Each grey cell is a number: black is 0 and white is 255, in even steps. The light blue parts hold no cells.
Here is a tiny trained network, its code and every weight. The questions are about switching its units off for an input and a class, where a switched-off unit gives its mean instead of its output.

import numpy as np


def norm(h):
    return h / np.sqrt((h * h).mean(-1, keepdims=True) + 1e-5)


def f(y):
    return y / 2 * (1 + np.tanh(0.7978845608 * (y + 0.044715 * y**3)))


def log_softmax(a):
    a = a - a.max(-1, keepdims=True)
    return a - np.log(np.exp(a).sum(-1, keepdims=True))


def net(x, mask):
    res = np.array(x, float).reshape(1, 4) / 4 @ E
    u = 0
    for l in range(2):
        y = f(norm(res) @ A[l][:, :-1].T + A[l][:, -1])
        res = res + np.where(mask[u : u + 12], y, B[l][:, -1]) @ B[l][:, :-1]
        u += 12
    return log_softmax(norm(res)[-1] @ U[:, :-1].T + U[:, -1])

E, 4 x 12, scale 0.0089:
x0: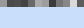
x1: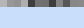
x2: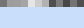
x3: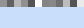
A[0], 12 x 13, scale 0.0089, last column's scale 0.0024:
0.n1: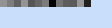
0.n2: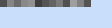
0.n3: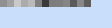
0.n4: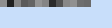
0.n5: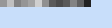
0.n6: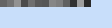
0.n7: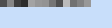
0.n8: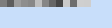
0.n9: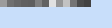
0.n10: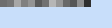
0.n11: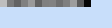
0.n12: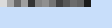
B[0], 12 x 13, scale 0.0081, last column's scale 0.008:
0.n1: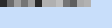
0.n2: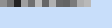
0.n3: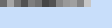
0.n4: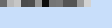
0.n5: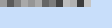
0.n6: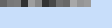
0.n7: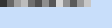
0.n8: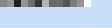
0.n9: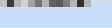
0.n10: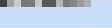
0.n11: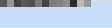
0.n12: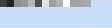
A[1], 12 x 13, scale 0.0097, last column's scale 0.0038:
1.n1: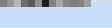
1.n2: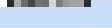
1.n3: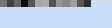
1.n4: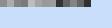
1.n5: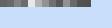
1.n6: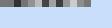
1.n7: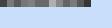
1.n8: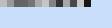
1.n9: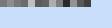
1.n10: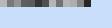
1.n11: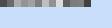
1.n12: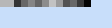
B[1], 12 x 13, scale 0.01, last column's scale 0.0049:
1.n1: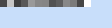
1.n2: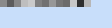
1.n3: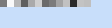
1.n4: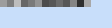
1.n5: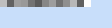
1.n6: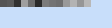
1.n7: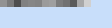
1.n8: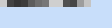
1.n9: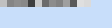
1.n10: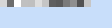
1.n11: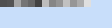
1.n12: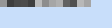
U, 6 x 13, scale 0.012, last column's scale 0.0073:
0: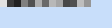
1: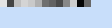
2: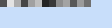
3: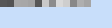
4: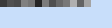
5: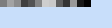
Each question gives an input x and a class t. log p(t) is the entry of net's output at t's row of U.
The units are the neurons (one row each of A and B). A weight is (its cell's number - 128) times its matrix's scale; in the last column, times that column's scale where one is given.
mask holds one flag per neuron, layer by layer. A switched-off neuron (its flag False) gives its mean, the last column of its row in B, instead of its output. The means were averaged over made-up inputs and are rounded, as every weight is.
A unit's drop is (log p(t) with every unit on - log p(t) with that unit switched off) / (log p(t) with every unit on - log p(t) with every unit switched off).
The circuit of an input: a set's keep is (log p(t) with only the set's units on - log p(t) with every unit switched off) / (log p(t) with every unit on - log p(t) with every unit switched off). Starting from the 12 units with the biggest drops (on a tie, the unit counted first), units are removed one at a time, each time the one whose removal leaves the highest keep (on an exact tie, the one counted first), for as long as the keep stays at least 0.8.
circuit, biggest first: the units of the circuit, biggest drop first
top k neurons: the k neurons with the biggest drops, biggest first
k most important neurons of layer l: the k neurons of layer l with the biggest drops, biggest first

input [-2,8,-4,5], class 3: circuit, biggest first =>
[0.n12]
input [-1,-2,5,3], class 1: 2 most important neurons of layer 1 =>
[1.n4 1.n5]
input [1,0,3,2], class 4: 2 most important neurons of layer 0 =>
[0.n5 0.n8]
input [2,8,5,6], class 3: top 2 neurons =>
[0.n12 0.n1]
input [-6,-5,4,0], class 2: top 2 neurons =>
[0.n3 0.n12]
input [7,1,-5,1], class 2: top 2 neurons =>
[0.n4 1.n3]
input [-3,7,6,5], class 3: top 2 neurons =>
[0.n12 0.n1]
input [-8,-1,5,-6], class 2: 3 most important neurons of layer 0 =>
[0.n10 0.n8 0.n3]
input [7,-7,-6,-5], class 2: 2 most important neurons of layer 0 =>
[0.n7 0.n12]
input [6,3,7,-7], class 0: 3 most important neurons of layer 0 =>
[0.n11 0.n9 0.n2]
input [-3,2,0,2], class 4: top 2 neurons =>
[1.n3 0.n8]
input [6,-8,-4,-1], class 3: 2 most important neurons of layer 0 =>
[0.n7 0.n9]
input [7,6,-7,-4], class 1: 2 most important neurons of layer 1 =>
[1.n10 1.n2]
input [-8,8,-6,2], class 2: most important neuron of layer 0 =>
[0.n6]
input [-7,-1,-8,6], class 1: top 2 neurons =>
[0.n9 1.n10]
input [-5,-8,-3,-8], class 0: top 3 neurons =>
[0.n2 1.n9 0.n12]
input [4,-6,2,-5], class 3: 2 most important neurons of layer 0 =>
[0.n7 0.n8]
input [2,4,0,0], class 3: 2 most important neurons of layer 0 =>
[0.n12 0.n1]
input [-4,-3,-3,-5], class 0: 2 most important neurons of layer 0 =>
[0.n2 0.n4]
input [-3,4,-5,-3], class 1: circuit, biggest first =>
[1.n10]
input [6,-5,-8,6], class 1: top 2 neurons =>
[0.n9 1.n2]
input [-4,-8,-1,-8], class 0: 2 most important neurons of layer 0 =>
[0.n2 0.n12]
